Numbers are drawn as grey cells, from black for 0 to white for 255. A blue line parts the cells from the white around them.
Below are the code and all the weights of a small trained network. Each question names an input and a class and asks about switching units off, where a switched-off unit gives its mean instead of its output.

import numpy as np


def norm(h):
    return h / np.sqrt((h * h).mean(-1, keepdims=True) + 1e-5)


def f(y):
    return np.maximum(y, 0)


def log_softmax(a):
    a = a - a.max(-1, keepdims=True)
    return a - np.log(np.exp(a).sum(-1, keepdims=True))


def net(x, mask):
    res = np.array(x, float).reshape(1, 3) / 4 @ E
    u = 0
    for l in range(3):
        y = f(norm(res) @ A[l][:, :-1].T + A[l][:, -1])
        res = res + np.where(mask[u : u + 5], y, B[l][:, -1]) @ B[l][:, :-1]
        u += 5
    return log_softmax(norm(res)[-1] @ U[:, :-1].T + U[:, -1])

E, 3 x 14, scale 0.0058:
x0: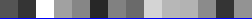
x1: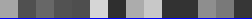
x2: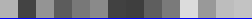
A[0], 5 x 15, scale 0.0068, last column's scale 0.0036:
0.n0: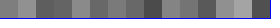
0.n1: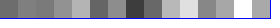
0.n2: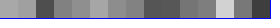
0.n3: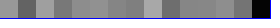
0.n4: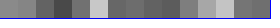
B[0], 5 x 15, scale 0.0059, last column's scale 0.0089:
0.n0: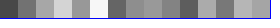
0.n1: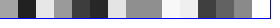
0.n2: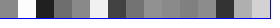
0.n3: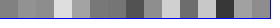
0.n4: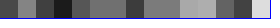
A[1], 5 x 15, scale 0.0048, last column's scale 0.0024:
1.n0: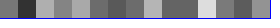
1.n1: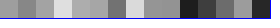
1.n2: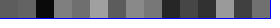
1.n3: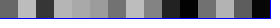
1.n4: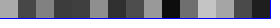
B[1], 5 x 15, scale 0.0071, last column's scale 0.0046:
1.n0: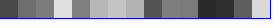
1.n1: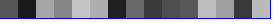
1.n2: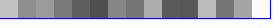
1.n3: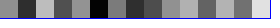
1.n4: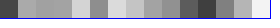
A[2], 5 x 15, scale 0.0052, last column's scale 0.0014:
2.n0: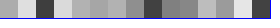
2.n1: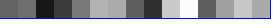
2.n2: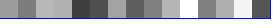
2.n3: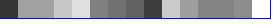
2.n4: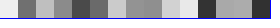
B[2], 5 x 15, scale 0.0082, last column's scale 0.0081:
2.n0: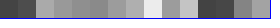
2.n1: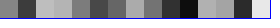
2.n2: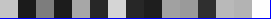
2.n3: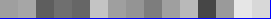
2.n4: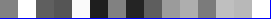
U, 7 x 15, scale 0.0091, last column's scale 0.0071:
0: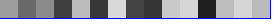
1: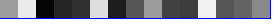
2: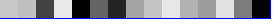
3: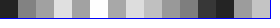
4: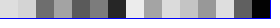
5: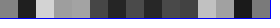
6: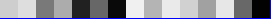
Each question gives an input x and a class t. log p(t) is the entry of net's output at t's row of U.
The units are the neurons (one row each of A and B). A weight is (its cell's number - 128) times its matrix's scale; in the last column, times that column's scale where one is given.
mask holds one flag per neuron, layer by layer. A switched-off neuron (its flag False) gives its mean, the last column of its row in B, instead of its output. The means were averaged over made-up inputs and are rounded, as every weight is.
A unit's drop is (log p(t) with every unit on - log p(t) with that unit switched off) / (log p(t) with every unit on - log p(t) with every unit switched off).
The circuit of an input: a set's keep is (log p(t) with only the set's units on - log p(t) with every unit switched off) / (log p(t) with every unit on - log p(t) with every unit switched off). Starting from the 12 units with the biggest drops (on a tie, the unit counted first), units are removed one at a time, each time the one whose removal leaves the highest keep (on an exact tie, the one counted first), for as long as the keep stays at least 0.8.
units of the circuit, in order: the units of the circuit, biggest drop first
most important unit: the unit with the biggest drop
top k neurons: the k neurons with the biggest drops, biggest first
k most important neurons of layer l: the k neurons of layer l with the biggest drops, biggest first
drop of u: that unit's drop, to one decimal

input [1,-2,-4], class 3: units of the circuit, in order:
[0.n1, 2.n2]
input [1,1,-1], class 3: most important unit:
0.n1
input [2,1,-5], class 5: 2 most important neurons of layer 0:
[0.n1, 0.n4]
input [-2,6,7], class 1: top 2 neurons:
[0.n4, 0.n1]
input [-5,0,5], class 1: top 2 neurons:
[0.n2, 0.n4]
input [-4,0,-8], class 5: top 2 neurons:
[1.n3, 0.n4]
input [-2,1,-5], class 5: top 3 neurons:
[0.n1, 1.n3, 0.n4]
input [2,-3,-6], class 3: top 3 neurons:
[0.n1, 2.n2, 2.n4]
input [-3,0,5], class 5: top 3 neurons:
[2.n1, 0.n4, 0.n2]
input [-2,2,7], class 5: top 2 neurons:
[2.n1, 0.n4]
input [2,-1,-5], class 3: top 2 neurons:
[0.n1, 2.n2]
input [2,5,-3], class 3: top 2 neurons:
[1.n0, 0.n2]
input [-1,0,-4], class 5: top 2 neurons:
[0.n1, 1.n1]
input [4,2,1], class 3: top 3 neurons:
[0.n1, 1.n0, 2.n2]
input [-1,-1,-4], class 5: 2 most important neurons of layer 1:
[1.n1, 1.n4]
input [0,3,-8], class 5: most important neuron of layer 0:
[0.n1]
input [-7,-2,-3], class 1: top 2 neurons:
[0.n1, 0.n2]
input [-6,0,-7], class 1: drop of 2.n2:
0.3
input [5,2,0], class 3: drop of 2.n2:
0.1
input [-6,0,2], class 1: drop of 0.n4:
0.0
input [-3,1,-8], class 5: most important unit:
1.n3
